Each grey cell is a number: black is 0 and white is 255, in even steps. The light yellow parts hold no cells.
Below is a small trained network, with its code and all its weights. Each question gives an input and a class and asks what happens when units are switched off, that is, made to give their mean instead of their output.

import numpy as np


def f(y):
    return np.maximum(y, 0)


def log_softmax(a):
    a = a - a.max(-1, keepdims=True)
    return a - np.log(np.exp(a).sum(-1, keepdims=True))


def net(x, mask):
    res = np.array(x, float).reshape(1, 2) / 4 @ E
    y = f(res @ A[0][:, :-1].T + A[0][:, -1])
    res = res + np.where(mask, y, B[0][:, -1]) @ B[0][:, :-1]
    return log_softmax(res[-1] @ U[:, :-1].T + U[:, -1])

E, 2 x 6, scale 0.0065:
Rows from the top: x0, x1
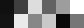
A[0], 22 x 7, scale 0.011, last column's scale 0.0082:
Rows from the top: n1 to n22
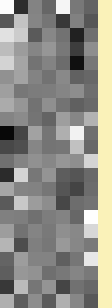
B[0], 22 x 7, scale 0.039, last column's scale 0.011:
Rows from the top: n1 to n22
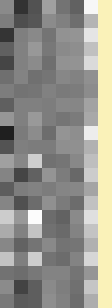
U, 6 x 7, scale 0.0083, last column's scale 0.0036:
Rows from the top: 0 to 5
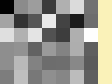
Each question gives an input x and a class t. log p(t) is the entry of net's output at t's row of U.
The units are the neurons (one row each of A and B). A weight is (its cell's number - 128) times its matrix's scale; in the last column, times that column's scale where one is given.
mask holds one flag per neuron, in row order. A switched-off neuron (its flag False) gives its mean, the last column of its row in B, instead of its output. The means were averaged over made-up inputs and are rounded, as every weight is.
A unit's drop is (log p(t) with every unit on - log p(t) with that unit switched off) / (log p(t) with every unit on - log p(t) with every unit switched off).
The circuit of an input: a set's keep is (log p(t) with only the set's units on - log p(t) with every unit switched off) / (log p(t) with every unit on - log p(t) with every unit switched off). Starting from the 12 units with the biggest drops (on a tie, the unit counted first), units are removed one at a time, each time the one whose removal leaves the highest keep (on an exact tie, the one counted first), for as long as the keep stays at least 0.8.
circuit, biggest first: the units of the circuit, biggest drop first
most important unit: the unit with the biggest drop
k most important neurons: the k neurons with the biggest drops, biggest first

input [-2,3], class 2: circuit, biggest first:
n1, n10
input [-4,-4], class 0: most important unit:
n3
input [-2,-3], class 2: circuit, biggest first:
n13, n10
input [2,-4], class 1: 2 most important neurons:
n1, n19
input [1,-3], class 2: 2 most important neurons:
n13, n21
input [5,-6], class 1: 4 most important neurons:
n1, n3, n5, n22
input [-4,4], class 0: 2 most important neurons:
n1, n3
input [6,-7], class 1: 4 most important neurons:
n1, n3, n5, n22
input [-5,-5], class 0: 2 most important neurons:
n3, n5
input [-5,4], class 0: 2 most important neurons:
n3, n1
